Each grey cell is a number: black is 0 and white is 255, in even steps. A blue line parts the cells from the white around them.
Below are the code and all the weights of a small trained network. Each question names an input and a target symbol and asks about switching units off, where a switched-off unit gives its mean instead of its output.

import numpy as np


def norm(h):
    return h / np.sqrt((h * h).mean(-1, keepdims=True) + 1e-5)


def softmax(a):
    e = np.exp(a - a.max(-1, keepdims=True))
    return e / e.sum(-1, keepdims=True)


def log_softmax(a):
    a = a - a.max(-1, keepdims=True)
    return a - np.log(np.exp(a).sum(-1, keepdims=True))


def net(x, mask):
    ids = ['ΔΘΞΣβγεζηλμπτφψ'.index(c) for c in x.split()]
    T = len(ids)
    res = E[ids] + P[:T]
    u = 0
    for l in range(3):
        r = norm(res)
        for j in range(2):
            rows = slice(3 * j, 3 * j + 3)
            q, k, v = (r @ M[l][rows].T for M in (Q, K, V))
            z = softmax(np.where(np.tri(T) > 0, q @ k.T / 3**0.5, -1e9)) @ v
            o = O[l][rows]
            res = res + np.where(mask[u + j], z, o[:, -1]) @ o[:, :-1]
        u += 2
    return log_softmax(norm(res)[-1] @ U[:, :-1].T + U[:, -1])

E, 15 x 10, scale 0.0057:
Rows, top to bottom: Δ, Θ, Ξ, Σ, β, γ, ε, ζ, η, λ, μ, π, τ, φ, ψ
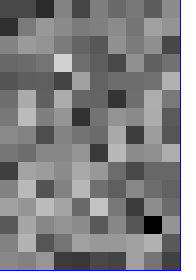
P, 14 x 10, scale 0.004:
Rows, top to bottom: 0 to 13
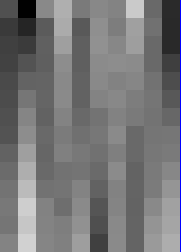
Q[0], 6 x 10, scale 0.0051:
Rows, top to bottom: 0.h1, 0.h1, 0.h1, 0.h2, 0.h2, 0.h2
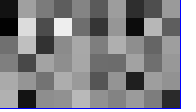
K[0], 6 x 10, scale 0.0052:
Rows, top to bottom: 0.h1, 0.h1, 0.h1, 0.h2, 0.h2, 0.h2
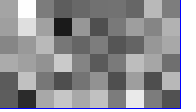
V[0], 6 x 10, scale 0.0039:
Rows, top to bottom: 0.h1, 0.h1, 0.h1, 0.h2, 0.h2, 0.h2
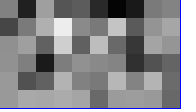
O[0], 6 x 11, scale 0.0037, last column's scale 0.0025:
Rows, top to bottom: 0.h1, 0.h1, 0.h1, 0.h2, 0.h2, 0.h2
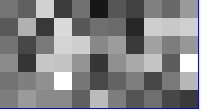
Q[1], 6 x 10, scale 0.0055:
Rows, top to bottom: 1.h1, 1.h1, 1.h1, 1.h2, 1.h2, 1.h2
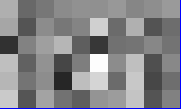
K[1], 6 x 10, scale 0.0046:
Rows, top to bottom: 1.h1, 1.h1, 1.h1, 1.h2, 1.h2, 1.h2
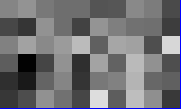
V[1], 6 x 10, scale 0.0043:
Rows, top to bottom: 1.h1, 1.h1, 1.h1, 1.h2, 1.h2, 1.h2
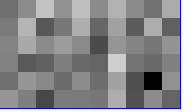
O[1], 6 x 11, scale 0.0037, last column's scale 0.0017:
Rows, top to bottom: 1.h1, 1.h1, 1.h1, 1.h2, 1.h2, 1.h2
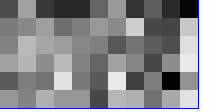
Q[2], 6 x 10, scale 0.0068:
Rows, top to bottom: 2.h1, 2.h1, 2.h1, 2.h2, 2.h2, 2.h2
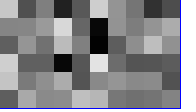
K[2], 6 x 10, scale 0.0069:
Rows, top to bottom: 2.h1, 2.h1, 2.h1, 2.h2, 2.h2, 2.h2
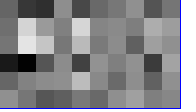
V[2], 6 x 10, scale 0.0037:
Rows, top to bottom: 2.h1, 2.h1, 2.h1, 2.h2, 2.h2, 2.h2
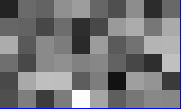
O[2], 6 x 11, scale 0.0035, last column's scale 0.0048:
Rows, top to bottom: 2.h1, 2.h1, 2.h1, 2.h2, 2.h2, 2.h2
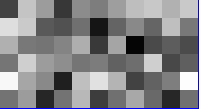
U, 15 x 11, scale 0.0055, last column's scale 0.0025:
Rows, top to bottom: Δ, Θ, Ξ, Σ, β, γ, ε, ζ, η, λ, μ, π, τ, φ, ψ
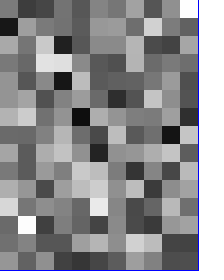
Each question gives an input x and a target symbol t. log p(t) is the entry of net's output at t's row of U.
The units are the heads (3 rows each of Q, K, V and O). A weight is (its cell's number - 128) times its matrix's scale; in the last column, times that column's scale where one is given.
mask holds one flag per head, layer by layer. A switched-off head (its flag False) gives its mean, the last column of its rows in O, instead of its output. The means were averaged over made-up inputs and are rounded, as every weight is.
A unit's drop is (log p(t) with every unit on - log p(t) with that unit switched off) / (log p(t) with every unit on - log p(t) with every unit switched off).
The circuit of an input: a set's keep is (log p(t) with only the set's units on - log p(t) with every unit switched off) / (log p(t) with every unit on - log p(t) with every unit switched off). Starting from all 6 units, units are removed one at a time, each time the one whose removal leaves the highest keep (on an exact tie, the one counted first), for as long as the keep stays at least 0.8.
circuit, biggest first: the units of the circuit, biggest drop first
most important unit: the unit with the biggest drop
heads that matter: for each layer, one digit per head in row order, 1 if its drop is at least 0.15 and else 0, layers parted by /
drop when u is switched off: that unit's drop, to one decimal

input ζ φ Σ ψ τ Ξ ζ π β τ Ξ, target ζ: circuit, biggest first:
(1.h2)
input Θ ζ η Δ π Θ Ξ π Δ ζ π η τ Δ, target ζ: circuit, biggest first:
(2.h1; 1.h2)
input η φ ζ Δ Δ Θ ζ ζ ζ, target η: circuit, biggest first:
(1.h2; 0.h2)
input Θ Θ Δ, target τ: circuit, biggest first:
(2.h1; 0.h2; 0.h1)
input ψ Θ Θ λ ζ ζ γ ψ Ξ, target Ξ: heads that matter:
10 / 00 / 00
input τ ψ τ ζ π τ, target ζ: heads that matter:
00 / 01 / 00
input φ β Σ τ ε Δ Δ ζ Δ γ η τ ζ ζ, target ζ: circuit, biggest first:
(1.h2; 1.h1)
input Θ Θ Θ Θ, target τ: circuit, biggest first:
(2.h1; 0.h1; 0.h2)
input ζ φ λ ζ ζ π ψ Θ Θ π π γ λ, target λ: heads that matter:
00 / 00 / 10
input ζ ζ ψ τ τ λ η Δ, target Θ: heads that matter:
00 / 00 / 11
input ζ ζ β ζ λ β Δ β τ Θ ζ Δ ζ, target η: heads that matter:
01 / 01 / 01
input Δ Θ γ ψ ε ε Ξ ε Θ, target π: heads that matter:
00 / 00 / 01
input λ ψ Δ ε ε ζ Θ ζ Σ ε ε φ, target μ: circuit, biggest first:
(2.h1; 2.h2)
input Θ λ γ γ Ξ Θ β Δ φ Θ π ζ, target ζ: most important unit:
2.h1
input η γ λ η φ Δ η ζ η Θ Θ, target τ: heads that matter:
10 / 10 / 10
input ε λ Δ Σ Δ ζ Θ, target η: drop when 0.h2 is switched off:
0.1
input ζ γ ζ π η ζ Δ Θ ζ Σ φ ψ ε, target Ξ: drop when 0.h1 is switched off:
0.5
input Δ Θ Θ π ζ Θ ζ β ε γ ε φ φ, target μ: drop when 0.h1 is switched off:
0.3
